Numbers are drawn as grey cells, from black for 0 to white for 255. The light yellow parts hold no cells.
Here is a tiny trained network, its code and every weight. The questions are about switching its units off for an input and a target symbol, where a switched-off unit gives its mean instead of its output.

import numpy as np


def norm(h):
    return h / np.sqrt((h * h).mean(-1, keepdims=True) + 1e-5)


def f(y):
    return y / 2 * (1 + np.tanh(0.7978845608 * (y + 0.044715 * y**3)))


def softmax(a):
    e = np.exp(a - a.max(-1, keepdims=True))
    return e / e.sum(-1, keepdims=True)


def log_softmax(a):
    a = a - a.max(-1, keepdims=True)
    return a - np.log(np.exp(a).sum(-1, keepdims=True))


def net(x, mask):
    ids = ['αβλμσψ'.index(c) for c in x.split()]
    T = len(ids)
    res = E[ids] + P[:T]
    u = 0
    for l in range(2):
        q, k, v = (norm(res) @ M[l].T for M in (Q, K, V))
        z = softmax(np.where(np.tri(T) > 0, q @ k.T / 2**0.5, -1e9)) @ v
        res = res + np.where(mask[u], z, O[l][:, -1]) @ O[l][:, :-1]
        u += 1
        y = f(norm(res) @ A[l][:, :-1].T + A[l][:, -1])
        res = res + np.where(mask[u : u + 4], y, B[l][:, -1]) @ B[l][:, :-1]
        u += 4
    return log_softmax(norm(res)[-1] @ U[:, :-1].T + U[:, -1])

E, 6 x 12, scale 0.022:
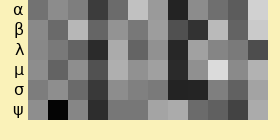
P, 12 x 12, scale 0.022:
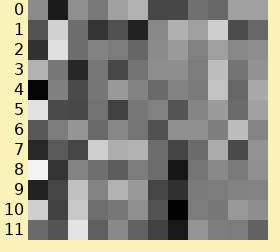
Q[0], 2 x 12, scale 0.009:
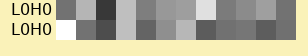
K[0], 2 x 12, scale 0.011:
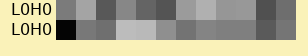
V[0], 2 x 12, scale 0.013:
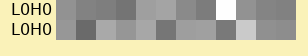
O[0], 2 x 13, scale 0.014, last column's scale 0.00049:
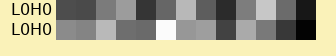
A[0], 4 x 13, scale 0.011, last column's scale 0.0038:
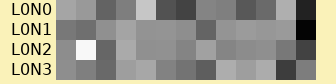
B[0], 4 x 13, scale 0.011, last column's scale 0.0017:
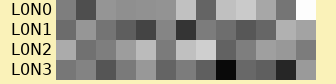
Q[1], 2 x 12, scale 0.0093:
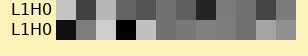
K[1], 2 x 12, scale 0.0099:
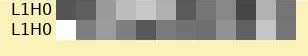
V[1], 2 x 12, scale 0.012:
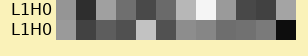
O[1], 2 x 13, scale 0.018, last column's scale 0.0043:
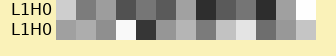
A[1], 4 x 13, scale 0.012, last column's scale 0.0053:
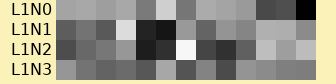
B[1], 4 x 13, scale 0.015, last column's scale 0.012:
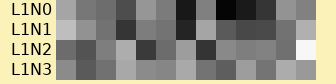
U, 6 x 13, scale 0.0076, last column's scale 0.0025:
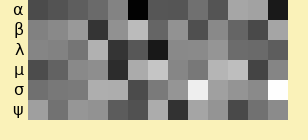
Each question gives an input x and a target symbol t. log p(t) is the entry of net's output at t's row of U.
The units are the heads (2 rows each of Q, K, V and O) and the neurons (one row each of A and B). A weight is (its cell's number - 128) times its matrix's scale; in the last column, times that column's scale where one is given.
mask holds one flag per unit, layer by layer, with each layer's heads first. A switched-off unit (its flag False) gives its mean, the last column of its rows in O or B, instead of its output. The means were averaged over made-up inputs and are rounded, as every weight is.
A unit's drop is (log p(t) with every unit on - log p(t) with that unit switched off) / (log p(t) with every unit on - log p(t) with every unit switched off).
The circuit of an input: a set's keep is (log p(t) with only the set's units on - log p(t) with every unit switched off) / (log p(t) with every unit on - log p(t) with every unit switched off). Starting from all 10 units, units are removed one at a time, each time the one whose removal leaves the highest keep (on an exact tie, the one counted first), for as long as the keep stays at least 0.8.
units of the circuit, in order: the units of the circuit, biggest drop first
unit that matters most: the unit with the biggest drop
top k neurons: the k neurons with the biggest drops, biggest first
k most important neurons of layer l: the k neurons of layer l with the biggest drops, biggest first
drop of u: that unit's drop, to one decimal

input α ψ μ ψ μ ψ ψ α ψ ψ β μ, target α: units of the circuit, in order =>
(L1H0)
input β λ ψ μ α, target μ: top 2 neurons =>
(L1N1, L1N3)
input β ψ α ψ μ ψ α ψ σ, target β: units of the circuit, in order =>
(L0H0, L1N2)
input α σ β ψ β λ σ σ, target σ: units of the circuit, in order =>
(L1H0, L0H0, L0N0)
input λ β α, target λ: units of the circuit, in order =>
(L1N1, L1H0)
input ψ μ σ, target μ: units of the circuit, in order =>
(L0N2, L1H0, L0H0)
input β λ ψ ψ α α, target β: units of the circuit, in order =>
(L1H0, L1N2)
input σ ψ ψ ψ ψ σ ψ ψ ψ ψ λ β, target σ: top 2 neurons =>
(L0N0, L1N2)
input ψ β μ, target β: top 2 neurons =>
(L0N2, L1N2)
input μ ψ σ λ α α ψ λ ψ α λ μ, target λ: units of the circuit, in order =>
(L1H0, L1N1)
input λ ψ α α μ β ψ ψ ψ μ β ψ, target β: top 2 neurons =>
(L1N0, L1N2)
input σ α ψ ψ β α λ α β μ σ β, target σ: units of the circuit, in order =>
(L1H0, L0H0)
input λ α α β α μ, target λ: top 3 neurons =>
(L1N1, L0N1, L0N3)
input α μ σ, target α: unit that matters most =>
L0H0
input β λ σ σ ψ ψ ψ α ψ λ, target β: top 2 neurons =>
(L1N2, L0N3)
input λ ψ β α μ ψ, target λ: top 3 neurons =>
(L1N1, L0N3, L1N0)
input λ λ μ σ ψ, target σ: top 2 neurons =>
(L0N0, L1N2)
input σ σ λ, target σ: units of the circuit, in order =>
(L0H0, L1H0)
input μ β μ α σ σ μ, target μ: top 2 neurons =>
(L1N1, L0N3)
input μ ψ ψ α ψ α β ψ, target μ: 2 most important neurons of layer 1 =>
(L1N1, L1N0)
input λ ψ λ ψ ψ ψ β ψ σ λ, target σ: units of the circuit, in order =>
(L1H0)
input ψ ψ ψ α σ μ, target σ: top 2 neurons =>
(L1N2, L0N0)
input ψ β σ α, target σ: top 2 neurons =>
(L1N2, L0N0)
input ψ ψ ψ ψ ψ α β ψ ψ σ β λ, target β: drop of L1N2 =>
0.4
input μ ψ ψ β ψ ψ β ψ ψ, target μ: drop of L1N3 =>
0.0
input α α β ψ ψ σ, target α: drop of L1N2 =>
-0.2
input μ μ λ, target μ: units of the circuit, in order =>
(L0H0)
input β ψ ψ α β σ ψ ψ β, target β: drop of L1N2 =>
0.4
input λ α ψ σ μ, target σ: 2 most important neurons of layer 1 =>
(L1N2, L1N0)
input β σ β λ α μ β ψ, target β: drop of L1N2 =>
0.1
